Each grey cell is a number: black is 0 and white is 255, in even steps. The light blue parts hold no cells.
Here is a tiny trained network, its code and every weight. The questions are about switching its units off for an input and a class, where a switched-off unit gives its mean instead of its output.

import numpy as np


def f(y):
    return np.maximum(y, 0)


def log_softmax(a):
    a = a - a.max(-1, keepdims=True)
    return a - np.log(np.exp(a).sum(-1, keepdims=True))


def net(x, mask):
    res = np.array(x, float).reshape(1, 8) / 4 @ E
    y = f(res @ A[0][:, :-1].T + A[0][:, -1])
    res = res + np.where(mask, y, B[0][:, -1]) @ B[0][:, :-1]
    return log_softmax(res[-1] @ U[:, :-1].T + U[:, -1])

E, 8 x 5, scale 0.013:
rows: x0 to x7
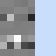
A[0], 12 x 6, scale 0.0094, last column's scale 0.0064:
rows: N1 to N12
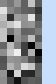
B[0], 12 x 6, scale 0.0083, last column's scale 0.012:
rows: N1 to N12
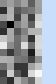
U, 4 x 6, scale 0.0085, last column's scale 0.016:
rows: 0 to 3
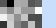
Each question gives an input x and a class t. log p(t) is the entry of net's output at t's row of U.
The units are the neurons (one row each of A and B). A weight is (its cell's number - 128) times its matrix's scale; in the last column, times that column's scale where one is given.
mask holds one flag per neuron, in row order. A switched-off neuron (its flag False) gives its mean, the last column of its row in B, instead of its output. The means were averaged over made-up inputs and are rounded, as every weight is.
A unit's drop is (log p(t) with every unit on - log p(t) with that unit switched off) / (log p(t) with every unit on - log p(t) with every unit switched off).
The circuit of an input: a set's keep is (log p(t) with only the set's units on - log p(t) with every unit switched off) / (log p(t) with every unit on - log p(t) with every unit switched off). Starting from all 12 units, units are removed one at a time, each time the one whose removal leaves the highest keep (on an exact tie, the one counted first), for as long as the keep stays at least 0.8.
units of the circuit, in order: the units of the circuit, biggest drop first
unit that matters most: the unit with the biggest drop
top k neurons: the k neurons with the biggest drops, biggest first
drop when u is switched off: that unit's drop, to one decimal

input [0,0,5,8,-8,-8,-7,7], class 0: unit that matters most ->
N12
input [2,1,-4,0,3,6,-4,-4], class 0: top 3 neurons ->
(N4, N8, N11)
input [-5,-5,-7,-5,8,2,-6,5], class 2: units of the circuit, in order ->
(N3, N6)
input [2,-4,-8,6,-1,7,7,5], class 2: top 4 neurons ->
(N6, N3, N12, N1)
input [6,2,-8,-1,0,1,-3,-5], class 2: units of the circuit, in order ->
(N3, N6)
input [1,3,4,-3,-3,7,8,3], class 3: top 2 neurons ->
(N11, N5)
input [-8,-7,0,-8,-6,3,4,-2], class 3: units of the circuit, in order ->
(N11, N5)
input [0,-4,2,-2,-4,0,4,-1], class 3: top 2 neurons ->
(N11, N6)
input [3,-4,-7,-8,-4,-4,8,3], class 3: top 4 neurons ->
(N11, N7, N5, N2)
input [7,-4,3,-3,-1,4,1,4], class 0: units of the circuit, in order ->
(N4, N8)
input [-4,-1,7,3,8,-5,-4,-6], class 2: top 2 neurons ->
(N7, N4)
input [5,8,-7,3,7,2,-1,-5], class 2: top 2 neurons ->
(N3, N6)
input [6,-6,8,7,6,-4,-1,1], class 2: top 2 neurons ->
(N7, N4)
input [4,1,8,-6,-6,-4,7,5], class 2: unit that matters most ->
N7
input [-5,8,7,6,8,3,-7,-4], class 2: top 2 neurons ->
(N11, N7)
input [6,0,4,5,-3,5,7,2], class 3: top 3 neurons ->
(N11, N5, N2)
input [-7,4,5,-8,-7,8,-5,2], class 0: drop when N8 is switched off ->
0.1
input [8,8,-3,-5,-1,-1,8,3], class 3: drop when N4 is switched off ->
0.0
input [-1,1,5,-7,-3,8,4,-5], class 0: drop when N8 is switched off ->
0.3
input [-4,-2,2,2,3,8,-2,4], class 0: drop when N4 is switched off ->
0.2
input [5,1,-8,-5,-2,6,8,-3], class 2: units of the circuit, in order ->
(N6)
